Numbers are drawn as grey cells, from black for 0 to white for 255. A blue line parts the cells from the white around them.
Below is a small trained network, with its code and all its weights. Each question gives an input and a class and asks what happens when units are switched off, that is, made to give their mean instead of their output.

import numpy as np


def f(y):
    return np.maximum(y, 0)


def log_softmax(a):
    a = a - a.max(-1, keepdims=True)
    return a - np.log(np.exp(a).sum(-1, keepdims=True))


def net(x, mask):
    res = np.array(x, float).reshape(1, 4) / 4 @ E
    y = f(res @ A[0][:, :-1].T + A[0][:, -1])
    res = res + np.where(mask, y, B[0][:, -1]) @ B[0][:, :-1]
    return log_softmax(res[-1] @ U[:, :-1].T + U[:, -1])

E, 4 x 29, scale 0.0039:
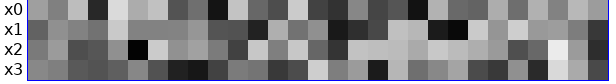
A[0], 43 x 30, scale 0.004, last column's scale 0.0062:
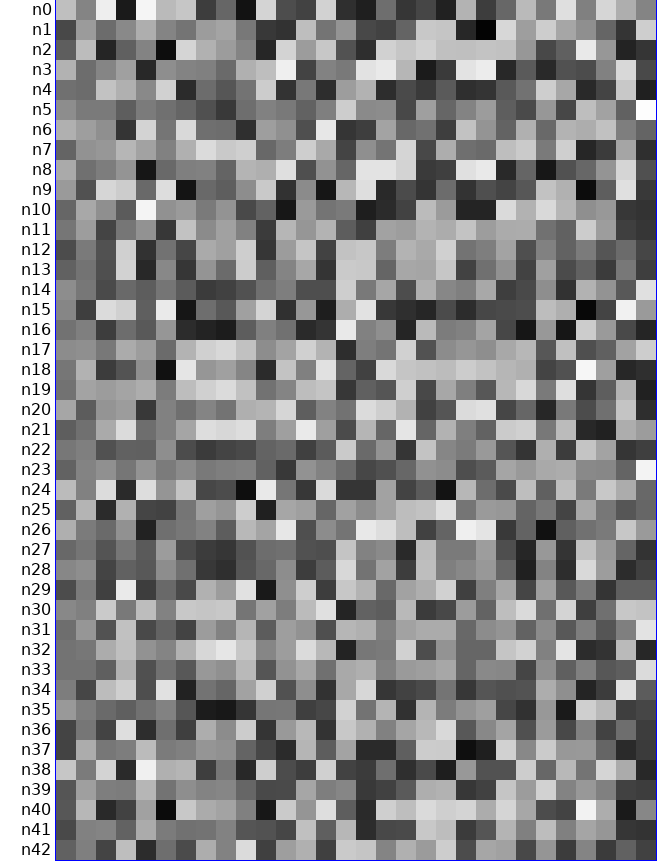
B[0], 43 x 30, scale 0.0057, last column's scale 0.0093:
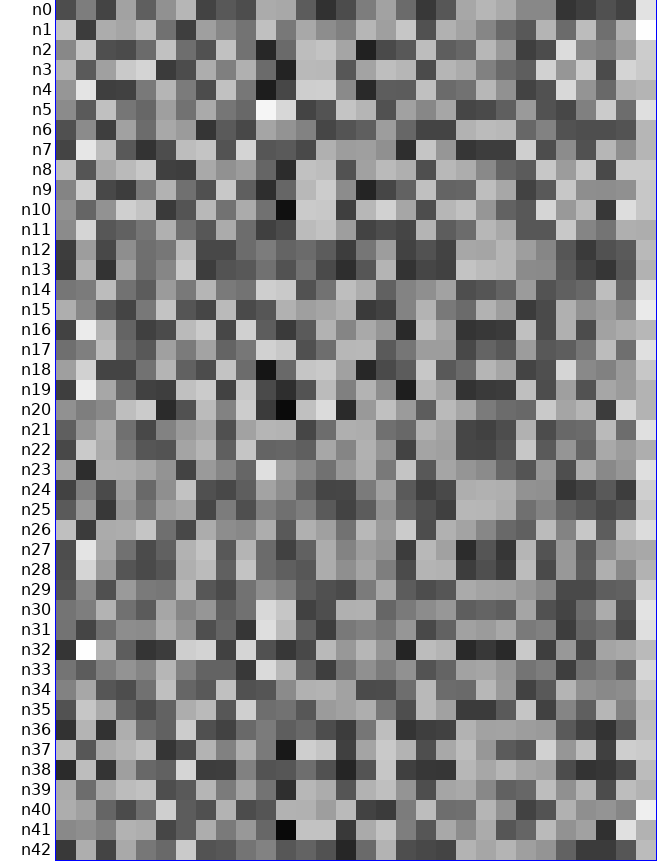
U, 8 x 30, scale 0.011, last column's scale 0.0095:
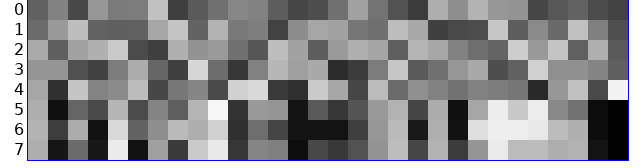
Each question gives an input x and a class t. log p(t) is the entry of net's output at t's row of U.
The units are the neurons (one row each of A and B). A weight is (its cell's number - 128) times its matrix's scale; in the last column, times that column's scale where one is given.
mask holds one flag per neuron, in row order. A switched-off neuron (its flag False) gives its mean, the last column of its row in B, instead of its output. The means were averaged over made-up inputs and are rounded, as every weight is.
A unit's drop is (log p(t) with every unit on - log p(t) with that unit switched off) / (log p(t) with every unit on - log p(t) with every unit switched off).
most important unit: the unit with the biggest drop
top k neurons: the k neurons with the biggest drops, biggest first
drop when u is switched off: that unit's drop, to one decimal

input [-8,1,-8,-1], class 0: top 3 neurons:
(n13 n36 n29)
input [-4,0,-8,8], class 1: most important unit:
n16
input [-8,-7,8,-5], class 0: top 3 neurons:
(n42 n36 n12)
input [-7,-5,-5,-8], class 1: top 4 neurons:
(n32 n21 n7 n19)
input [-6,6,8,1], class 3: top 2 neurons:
(n40 n2)
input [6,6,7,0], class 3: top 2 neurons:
(n40 n18)
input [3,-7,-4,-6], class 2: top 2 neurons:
(n3 n8)
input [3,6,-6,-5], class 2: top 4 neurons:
(n10 n1 n37 n40)
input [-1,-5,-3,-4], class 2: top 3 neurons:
(n3 n8 n26)
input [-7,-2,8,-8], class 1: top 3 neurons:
(n21 n32 n7)
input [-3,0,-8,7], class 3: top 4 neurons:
(n15 n9 n34 n4)
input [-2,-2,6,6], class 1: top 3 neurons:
(n28 n35 n16)
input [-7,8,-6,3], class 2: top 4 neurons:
(n37 n1 n41 n10)
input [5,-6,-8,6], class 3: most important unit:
n15
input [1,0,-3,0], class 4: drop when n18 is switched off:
0.2
